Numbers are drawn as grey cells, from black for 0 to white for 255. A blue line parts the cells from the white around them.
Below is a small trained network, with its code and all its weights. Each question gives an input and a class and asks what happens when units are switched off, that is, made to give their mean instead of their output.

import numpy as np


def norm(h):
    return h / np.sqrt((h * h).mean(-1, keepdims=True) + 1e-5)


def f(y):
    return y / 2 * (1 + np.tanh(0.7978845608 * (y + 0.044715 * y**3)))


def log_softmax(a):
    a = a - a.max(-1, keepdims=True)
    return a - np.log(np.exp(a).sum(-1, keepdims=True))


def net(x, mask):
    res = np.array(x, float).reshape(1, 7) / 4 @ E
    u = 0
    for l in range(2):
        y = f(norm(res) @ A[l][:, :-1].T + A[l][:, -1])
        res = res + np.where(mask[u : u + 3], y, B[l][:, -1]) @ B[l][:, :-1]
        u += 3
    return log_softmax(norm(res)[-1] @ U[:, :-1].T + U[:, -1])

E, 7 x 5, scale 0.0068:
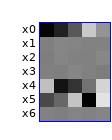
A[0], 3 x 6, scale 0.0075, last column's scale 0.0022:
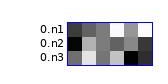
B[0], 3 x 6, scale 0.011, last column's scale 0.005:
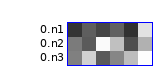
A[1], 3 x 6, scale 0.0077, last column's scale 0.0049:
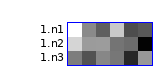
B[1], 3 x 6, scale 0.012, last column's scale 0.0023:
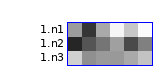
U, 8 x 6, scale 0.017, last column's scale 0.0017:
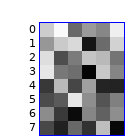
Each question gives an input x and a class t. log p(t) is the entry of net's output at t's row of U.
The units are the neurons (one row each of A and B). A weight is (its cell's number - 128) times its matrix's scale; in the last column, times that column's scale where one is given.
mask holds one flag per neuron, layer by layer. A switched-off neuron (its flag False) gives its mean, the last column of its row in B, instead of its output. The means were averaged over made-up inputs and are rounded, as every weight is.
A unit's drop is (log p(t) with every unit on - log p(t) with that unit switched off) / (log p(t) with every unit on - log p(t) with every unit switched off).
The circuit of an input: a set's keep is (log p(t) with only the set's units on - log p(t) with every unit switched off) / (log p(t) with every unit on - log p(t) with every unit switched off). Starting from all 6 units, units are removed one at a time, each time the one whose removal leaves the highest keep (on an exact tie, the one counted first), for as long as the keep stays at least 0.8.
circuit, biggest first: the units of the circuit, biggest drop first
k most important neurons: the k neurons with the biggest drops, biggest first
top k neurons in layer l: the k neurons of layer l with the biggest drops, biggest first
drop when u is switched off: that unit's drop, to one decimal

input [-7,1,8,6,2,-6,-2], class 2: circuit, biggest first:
1.n1
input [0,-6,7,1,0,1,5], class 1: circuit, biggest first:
1.n1, 0.n1
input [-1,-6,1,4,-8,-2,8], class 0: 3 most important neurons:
0.n3, 0.n1, 1.n2
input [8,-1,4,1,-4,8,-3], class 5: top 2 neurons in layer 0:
0.n2, 0.n3
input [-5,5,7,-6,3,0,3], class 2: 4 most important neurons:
1.n1, 0.n3, 0.n1, 1.n2
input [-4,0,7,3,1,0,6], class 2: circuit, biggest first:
0.n3, 1.n1
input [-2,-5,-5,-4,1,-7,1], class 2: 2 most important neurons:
1.n1, 0.n1
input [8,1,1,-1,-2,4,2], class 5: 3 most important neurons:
0.n2, 0.n3, 1.n3
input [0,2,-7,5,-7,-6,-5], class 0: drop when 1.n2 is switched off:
0.1
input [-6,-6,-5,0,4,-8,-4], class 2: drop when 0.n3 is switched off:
0.0
